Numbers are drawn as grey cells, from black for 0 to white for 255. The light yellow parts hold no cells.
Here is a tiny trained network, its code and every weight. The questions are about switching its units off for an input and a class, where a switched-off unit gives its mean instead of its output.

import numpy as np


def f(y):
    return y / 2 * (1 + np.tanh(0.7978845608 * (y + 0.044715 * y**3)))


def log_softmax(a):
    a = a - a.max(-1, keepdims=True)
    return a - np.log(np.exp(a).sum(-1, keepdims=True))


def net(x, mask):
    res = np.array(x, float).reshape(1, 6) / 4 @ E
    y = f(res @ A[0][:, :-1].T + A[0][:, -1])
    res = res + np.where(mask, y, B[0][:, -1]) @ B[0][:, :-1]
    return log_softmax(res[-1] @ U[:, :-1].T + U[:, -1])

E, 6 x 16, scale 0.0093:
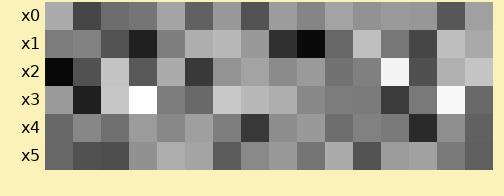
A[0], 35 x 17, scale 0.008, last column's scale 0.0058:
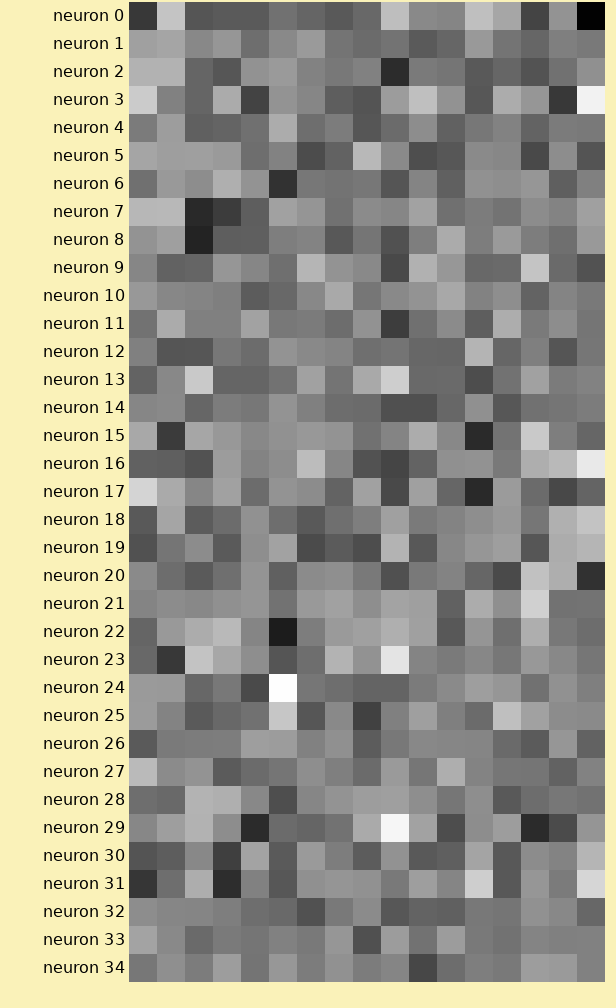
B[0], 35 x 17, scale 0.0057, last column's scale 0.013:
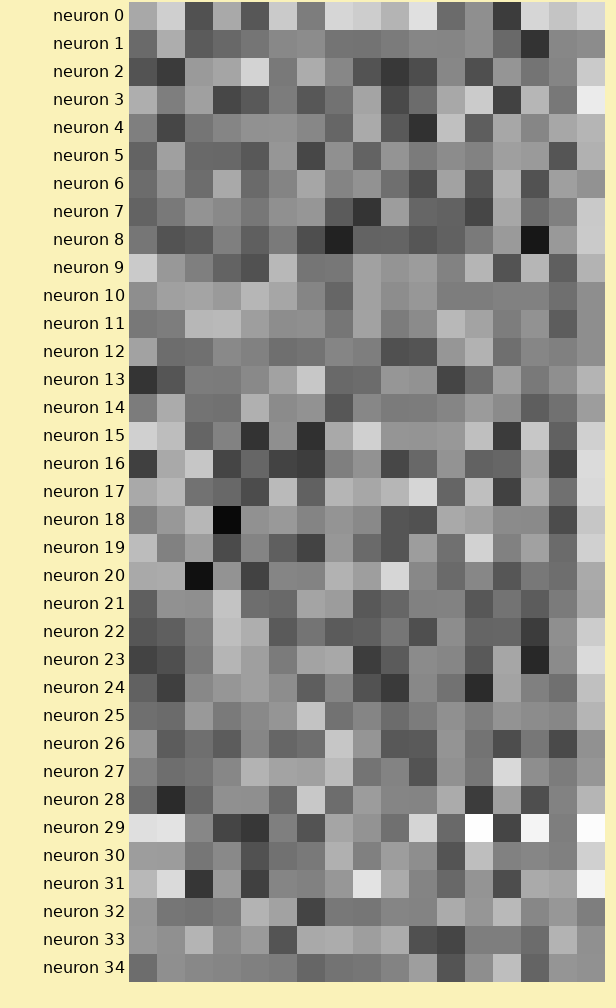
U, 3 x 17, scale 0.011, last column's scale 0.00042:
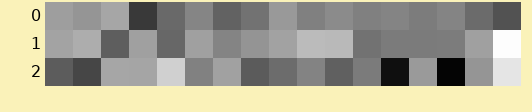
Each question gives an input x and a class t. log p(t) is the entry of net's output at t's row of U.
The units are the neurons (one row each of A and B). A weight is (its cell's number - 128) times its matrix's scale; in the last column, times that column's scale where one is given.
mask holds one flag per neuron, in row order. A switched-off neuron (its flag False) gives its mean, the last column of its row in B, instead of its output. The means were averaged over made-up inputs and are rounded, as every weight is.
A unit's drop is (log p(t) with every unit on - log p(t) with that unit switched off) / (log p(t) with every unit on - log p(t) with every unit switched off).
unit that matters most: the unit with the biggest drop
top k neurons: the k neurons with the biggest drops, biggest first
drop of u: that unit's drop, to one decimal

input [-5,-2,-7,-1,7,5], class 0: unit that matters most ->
neuron 3
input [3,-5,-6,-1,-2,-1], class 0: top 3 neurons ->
(neuron 3; neuron 0; neuron 31)
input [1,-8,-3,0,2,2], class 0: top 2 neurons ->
(neuron 3; neuron 0)
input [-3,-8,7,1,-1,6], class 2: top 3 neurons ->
(neuron 23; neuron 22; neuron 28)
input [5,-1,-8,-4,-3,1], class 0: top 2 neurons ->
(neuron 17; neuron 3)
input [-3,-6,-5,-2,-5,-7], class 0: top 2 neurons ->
(neuron 3; neuron 31)
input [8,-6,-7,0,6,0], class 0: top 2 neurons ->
(neuron 3; neuron 0)
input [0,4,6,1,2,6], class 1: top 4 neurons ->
(neuron 31; neuron 3; neuron 20; neuron 30)
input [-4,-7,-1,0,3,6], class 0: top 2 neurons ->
(neuron 31; neuron 0)
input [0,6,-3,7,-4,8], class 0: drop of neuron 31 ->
0.2
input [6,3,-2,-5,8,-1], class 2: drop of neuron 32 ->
0.0
